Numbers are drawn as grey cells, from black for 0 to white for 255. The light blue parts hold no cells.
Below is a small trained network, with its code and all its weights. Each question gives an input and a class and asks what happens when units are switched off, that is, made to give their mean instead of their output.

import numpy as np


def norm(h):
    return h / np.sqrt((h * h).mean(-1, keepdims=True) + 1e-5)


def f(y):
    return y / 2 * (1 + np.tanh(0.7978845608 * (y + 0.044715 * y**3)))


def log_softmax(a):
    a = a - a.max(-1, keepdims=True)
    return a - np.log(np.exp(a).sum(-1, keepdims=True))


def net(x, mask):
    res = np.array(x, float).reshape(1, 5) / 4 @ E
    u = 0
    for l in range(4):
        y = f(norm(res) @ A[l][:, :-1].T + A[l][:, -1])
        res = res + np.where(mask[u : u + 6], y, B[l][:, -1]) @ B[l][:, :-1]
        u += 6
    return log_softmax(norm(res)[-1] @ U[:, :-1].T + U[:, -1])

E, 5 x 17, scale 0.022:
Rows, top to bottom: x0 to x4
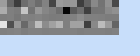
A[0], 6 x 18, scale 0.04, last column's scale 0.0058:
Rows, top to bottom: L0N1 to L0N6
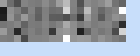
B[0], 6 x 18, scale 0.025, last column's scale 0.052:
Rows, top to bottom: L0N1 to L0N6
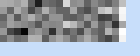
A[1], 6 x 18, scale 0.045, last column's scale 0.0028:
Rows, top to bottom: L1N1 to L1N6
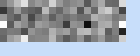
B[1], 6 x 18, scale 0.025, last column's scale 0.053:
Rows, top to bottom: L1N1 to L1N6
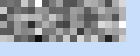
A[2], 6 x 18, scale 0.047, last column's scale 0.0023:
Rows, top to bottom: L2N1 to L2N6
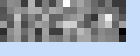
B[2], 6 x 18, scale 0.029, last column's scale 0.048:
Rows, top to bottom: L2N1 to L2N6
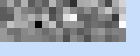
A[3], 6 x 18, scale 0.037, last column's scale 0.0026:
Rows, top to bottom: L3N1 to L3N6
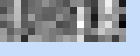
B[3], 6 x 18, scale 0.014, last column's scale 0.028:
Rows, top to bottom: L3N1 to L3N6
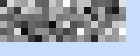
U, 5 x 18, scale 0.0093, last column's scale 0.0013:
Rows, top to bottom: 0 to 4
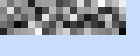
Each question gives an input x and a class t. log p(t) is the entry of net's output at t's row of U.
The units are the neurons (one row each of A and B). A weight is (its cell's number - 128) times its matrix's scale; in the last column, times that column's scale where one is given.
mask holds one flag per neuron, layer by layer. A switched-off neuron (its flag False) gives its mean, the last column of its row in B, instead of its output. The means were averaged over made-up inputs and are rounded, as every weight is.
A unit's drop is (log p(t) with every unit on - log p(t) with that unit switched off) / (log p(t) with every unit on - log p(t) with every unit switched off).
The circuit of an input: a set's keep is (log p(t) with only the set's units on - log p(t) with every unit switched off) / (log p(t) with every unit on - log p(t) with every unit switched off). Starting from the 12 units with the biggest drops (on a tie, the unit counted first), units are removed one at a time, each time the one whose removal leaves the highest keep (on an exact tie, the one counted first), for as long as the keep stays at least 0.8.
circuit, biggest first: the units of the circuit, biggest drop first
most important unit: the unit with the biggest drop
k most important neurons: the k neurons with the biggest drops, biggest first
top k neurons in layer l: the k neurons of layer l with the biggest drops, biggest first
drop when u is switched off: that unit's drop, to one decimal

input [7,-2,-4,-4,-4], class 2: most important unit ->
L0N2
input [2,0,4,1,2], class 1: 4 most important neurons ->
(L0N2 L1N4 L0N1 L2N1)
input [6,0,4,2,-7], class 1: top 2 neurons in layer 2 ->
(L2N1 L2N4)
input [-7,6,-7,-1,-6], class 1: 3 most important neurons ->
(L0N5 L0N2 L0N6)
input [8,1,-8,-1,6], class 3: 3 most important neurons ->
(L0N5 L0N2 L1N4)
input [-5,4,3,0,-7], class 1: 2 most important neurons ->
(L0N2 L0N6)
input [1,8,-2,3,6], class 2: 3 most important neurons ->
(L0N3 L0N6 L2N3)
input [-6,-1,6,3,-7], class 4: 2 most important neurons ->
(L0N2 L0N5)
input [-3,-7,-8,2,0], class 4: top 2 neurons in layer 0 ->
(L0N6 L0N5)
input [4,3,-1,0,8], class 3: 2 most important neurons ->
(L0N2 L0N5)
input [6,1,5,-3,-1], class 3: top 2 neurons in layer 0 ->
(L0N3 L0N5)
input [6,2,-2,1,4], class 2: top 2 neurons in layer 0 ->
(L0N3 L0N6)
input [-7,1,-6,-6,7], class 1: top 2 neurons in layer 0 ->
(L0N3 L0N5)
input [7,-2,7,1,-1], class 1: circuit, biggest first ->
(L1N4)
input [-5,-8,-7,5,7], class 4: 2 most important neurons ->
(L0N6 L0N5)
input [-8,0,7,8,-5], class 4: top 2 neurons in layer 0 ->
(L0N2 L0N5)
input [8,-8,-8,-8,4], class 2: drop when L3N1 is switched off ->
0.0
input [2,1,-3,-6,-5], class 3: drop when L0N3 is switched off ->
0.9
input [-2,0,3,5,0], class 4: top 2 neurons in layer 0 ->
(L0N2 L0N5)
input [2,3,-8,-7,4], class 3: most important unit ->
L0N3
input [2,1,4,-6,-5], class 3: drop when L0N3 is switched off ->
0.9
